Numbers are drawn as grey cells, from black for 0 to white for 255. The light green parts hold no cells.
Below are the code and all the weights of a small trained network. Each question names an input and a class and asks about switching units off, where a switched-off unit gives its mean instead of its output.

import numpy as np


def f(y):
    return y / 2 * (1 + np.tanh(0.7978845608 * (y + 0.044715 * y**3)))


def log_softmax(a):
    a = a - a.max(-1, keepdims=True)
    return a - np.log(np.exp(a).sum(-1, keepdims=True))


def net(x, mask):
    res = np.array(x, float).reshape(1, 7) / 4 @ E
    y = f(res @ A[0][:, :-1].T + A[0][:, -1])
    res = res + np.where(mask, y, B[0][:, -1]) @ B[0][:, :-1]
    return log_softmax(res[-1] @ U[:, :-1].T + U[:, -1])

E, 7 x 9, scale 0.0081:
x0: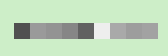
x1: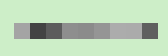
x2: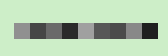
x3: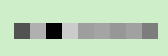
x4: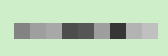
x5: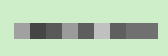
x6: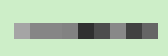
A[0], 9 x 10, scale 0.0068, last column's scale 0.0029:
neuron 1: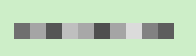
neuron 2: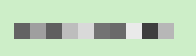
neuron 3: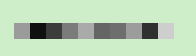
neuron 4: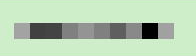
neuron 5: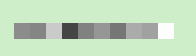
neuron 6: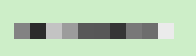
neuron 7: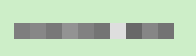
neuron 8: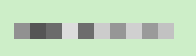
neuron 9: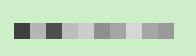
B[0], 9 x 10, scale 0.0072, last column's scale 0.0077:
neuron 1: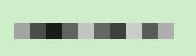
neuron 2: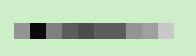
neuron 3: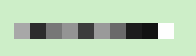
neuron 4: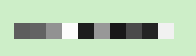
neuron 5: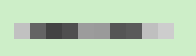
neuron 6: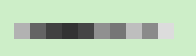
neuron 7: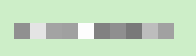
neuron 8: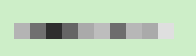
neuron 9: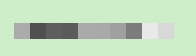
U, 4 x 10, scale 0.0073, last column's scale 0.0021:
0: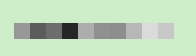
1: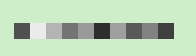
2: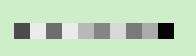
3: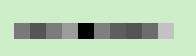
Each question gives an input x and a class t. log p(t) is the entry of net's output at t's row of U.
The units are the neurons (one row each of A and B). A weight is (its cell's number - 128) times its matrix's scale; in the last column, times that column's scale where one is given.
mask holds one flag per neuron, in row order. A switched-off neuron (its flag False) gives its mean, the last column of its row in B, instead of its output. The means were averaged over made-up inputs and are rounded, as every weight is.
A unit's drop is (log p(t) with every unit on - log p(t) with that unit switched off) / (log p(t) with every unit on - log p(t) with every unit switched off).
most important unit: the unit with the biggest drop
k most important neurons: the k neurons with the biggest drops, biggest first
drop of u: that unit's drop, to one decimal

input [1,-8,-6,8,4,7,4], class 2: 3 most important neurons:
(neuron 6; neuron 2; neuron 5)
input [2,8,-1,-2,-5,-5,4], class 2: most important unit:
neuron 7
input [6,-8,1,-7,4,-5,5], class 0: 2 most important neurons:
(neuron 4; neuron 5)
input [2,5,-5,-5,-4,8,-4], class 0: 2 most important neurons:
(neuron 8; neuron 4)
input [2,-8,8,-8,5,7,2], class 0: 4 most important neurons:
(neuron 5; neuron 3; neuron 6; neuron 4)
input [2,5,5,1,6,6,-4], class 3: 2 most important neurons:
(neuron 4; neuron 3)
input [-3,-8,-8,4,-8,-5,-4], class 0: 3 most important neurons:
(neuron 9; neuron 1; neuron 2)
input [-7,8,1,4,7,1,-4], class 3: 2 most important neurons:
(neuron 3; neuron 4)
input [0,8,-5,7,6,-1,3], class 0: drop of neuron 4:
0.0
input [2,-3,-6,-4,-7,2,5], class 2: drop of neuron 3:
0.1
